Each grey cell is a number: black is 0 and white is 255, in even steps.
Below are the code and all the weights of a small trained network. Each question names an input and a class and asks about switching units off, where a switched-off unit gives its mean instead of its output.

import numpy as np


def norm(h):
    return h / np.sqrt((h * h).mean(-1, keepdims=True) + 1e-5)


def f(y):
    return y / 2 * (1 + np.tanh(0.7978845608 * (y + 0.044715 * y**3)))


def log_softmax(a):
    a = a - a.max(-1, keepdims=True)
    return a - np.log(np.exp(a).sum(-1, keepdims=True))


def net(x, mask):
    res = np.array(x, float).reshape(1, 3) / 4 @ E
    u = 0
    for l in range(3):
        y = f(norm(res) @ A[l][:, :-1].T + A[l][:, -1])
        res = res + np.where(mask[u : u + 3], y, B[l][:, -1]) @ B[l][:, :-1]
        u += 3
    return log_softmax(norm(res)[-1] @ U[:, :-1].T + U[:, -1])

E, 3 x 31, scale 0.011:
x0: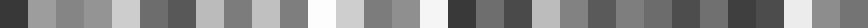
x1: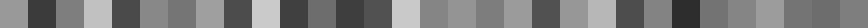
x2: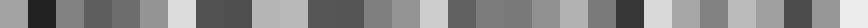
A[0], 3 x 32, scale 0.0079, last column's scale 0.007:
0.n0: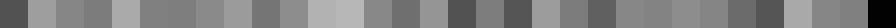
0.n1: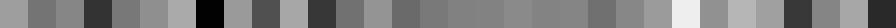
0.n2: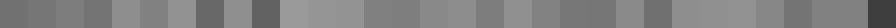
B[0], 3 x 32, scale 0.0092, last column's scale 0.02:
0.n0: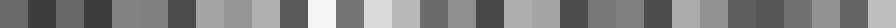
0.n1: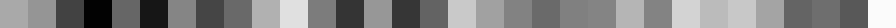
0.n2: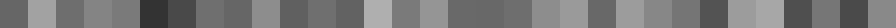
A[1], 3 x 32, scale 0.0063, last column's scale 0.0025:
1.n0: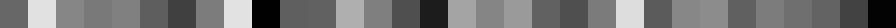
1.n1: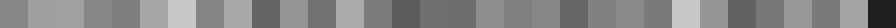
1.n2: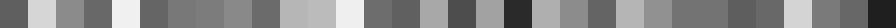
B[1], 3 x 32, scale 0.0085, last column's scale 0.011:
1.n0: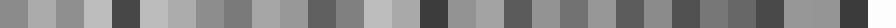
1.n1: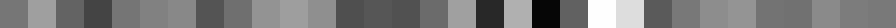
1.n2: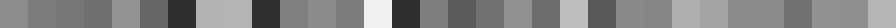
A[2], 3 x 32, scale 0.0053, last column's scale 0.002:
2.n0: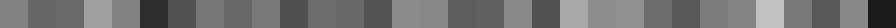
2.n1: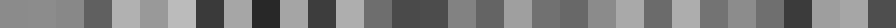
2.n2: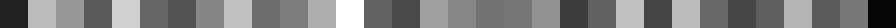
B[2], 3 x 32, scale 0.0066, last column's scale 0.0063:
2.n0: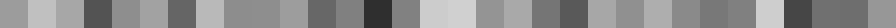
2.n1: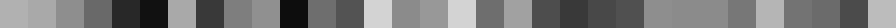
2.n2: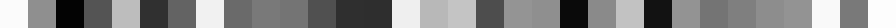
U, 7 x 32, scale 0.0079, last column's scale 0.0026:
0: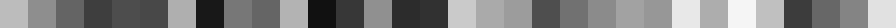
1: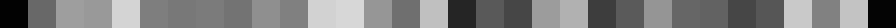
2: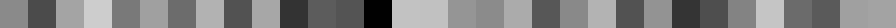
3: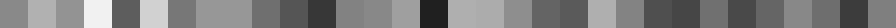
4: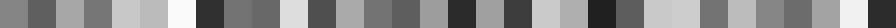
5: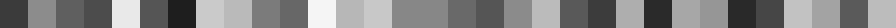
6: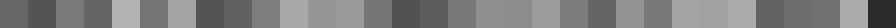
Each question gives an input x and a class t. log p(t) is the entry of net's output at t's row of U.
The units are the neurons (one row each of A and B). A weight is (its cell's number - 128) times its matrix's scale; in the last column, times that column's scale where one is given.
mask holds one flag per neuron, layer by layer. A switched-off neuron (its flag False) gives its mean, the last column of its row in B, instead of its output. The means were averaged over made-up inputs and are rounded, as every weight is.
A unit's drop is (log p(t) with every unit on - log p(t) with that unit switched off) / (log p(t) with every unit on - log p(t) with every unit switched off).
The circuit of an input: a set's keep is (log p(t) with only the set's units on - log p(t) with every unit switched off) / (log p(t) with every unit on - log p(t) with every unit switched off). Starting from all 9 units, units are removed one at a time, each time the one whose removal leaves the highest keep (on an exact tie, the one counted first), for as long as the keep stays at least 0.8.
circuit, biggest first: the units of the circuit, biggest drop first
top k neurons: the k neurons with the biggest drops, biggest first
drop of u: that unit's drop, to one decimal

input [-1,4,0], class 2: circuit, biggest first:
[0.n1]
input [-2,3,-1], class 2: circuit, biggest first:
[0.n1 1.n0]
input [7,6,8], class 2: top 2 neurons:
[0.n1 0.n0]
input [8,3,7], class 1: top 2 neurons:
[0.n1 2.n2]
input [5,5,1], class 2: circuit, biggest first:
[0.n1 0.n0]
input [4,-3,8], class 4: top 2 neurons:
[2.n2 2.n1]
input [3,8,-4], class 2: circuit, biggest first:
[0.n1 1.n0 0.n0]
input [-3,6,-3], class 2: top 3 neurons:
[0.n1 1.n0 2.n0]
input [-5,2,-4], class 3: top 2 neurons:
[0.n1 1.n0]
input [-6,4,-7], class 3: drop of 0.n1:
0.2
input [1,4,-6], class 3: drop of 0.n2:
0.0
